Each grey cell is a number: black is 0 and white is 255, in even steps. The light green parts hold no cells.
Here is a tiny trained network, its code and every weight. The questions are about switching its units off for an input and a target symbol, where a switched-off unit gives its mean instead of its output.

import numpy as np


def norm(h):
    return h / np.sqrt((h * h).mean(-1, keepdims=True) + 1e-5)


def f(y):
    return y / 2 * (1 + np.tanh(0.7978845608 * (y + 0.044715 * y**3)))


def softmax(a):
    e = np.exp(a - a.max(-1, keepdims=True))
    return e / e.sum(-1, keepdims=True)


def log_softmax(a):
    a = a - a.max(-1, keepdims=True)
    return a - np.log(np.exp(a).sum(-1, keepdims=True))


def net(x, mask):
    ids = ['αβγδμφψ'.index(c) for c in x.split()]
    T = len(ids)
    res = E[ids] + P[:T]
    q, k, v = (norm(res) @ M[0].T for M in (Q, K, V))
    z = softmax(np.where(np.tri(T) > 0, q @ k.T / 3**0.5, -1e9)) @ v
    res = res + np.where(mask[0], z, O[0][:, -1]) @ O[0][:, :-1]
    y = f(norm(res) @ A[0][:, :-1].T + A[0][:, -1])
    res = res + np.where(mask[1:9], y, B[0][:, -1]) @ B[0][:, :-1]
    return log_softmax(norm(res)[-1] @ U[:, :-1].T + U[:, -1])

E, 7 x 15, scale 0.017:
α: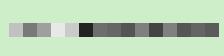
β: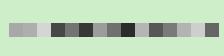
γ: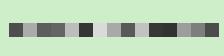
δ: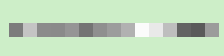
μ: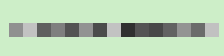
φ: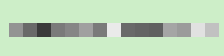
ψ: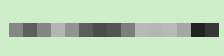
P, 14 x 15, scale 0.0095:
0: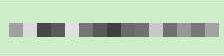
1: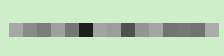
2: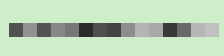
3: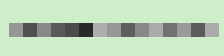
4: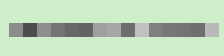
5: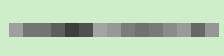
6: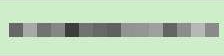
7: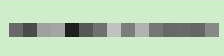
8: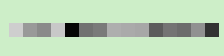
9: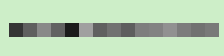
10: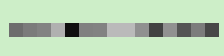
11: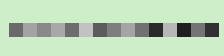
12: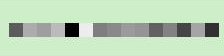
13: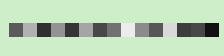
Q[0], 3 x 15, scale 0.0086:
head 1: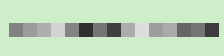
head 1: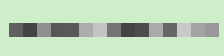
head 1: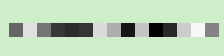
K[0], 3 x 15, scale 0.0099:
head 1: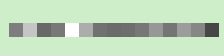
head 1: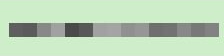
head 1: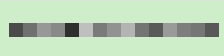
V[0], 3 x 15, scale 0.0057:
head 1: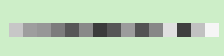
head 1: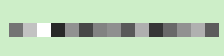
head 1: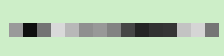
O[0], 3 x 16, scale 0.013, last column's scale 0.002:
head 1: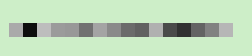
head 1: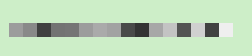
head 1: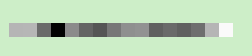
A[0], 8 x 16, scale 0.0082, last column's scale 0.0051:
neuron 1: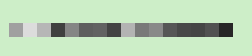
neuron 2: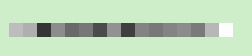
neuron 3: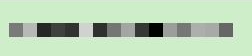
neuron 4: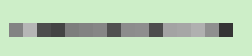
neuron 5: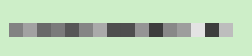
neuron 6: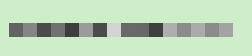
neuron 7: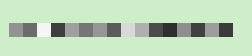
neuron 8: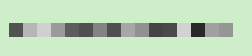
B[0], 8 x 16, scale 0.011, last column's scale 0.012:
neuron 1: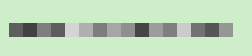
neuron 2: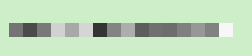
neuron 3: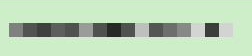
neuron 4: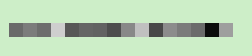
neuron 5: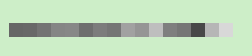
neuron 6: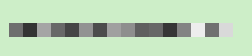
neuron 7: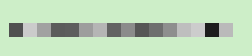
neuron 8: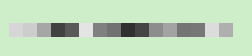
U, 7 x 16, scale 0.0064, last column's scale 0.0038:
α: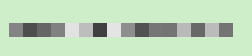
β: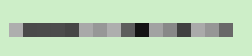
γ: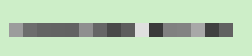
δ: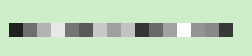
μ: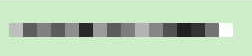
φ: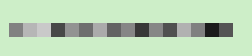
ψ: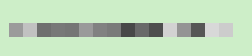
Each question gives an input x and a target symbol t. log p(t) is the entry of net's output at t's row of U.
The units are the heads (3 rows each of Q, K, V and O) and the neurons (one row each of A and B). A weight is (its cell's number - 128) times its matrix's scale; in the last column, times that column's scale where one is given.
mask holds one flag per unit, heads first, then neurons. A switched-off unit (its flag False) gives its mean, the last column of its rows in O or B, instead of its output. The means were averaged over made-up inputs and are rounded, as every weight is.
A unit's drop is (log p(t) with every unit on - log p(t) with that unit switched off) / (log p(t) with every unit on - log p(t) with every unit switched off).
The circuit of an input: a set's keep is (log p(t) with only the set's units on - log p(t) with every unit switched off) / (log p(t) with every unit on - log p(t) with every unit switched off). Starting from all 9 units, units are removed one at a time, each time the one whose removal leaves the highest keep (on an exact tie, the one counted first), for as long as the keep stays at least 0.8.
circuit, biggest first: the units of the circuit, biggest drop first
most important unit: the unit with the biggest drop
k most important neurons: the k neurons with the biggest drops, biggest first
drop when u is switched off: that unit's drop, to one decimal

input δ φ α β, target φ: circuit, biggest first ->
[head 1; neuron 7; neuron 3]
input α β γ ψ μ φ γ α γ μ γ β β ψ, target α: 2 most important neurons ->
[neuron 1; neuron 7]
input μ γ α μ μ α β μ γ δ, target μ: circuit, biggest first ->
[head 1; neuron 2; neuron 6]
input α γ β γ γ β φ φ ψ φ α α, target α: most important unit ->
neuron 1
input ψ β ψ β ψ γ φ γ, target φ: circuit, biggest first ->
[head 1; neuron 7]
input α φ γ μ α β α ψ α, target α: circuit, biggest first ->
[head 1; neuron 1; neuron 3]
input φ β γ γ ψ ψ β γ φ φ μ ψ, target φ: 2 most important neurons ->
[neuron 7; neuron 2]
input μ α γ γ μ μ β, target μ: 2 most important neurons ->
[neuron 5; neuron 6]
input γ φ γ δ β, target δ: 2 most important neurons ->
[neuron 3; neuron 8]
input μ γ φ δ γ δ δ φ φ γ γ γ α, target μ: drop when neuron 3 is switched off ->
0.1
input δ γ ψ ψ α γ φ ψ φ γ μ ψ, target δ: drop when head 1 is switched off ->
0.8
